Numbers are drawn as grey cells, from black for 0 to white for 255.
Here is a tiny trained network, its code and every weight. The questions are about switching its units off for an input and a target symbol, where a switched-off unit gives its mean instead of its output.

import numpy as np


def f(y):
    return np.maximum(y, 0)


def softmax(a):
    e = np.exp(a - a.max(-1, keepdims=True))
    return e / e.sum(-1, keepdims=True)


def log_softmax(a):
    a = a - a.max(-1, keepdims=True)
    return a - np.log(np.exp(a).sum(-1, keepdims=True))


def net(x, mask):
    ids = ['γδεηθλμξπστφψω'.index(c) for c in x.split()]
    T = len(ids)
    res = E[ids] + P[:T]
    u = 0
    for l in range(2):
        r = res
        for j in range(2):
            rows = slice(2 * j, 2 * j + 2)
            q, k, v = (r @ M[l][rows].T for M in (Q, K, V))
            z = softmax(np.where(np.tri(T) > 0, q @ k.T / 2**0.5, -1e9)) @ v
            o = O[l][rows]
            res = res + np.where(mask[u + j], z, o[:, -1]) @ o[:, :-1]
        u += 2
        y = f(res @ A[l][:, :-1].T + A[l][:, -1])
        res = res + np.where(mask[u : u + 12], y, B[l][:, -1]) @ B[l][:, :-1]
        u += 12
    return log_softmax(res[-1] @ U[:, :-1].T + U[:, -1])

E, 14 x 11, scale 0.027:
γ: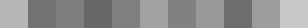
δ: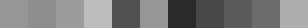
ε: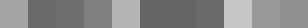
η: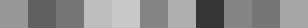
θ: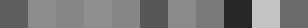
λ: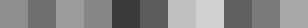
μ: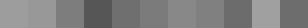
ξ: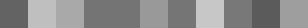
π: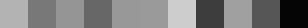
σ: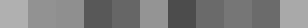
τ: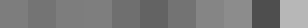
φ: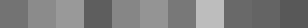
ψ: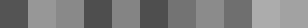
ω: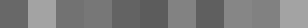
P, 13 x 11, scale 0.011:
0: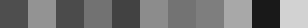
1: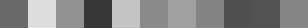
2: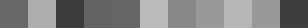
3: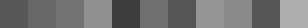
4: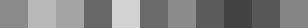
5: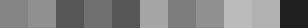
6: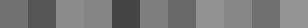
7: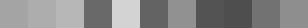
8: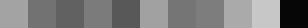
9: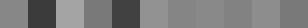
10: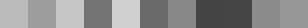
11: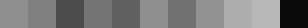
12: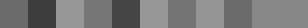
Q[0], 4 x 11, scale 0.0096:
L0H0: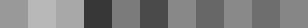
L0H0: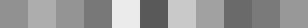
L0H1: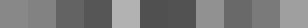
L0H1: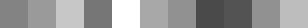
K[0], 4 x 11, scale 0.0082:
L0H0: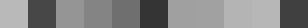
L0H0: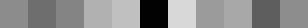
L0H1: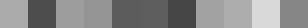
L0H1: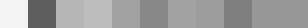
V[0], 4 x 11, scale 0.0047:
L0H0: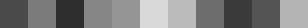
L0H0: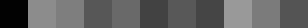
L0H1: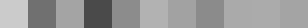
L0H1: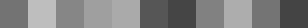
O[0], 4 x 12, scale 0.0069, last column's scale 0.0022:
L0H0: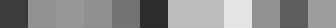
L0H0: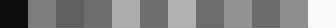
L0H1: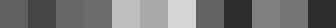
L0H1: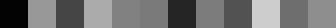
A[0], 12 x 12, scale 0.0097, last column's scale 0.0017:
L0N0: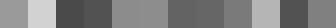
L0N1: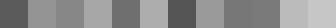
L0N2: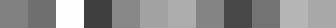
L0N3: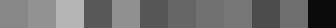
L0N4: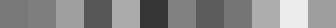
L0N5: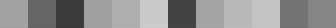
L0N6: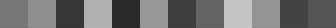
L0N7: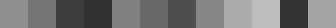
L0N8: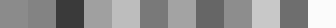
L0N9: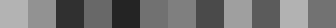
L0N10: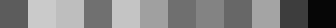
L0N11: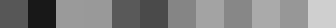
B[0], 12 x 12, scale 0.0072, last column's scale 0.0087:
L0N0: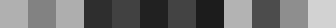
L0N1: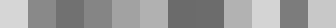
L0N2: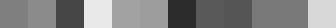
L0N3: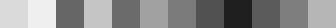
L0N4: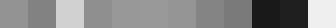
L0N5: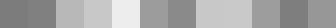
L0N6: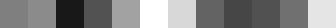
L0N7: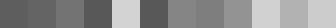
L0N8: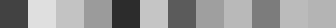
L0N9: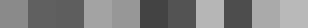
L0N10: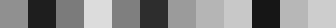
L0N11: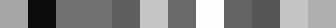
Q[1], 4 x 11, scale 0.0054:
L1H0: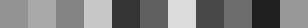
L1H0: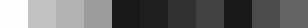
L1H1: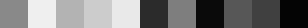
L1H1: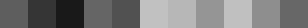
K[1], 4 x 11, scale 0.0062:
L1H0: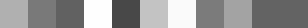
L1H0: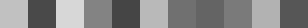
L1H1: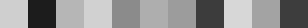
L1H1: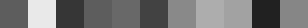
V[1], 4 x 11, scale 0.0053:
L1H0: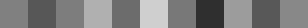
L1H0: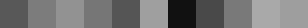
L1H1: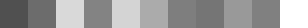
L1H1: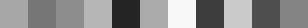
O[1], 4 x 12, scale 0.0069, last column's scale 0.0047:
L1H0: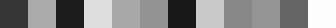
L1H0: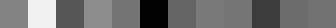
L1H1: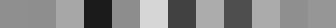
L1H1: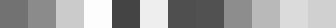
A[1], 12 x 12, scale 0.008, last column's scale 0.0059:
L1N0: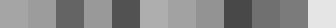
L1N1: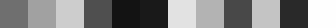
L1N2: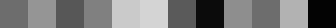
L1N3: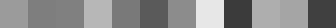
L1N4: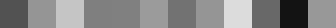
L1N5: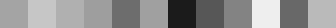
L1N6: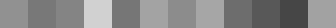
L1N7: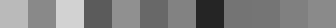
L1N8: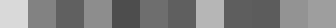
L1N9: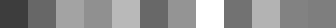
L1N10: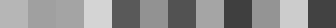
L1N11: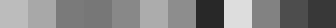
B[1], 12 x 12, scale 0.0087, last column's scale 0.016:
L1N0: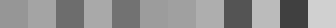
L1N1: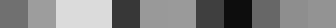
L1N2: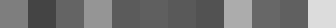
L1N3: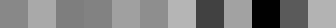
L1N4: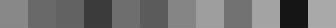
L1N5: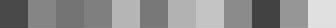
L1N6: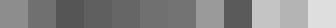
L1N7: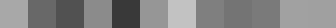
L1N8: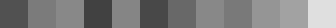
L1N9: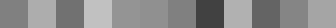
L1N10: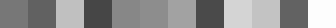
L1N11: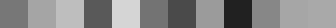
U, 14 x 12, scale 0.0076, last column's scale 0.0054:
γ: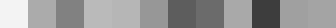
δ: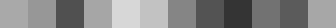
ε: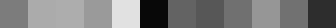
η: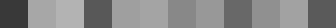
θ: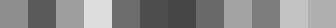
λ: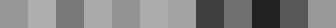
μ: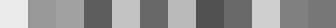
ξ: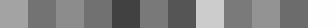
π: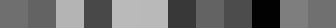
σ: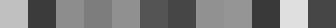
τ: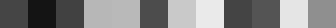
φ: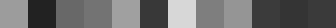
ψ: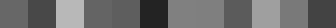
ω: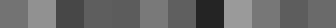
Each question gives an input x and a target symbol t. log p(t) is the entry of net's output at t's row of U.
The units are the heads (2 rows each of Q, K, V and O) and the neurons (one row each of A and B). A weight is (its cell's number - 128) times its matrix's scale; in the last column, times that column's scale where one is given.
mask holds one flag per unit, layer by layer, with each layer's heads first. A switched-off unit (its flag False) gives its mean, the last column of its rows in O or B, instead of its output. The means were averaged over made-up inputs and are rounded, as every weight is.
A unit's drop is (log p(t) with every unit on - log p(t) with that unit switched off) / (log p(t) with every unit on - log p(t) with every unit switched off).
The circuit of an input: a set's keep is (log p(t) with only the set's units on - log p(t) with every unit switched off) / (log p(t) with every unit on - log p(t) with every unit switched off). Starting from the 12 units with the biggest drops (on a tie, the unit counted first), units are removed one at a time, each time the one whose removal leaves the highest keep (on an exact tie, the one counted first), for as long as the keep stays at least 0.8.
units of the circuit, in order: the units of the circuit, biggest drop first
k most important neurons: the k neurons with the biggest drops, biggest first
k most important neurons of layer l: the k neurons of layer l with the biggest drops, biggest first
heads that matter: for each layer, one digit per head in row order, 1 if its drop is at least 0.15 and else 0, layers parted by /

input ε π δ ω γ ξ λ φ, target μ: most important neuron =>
L1N10
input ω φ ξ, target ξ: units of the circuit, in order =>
L0N9; L1N4; L1N3
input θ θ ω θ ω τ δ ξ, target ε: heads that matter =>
00 / 10
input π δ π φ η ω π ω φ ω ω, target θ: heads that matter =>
00 / 01
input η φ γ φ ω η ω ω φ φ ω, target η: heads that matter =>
00 / 01
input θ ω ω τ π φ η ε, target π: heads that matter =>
00 / 01
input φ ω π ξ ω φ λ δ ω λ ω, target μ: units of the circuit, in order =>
L1N10; L0H1; L0H0
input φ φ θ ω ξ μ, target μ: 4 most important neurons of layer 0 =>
L0N7; L0N2; L0N6; L0N0
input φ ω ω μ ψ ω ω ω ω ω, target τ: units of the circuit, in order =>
L1N10; L1H1
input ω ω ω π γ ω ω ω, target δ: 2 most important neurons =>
L0N4; L0N2
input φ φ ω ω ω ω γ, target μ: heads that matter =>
00 / 00
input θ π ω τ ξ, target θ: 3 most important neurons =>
L1N10; L1N2; L0N10
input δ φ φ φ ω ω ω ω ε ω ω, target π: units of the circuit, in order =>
L1H1; L0N5; L0N4
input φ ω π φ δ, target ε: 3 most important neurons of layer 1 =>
L1N10; L1N5; L1N8
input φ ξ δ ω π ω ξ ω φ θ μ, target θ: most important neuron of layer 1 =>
L1N10
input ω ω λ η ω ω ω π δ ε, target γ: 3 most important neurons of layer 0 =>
L0N5; L0N11; L0N7
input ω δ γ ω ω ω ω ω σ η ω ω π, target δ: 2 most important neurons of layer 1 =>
L1N8; L1N11
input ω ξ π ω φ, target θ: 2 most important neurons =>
L1N10; L0N10
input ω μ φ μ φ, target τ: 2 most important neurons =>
L0N10; L1N6
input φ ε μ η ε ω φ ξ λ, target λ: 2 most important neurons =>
L1N3; L1N1
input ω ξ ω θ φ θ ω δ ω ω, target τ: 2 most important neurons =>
L1N10; L0N9
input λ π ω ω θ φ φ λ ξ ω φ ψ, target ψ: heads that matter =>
00 / 10
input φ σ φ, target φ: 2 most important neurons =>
L0N10; L1N4
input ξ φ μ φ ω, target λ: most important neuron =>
L0N4
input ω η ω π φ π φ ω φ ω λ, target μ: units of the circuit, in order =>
L1N10; L0H0
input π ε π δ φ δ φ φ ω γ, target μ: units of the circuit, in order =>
L1N10; L1N2
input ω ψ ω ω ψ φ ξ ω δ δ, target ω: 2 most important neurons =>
L1N10; L0N6
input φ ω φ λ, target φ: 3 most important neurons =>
L1N3; L1N10; L0N11
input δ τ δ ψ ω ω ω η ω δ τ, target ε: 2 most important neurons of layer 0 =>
L0N1; L0N6
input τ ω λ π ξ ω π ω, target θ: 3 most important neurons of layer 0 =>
L0N9; L0N6; L0N2
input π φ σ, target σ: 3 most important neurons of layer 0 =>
L0N0; L0N9; L0N5
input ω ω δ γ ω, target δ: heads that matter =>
01 / 01
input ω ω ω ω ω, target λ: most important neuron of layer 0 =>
L0N9
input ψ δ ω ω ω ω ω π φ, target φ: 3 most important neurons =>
L0N10; L0N9; L1N4
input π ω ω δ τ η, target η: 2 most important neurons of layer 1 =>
L1N5; L1N11
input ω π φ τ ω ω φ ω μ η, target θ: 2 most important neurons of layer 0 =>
L0N2; L0N6
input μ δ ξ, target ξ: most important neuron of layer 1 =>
L1N5
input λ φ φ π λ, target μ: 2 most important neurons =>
L1N10; L1N6
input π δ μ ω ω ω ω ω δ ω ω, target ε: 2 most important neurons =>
L0N6; L0N1
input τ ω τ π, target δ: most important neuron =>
L1N11
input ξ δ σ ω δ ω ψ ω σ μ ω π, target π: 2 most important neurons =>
L1N11; L0N0
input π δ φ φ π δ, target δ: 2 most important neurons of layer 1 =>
L1N0; L1N11
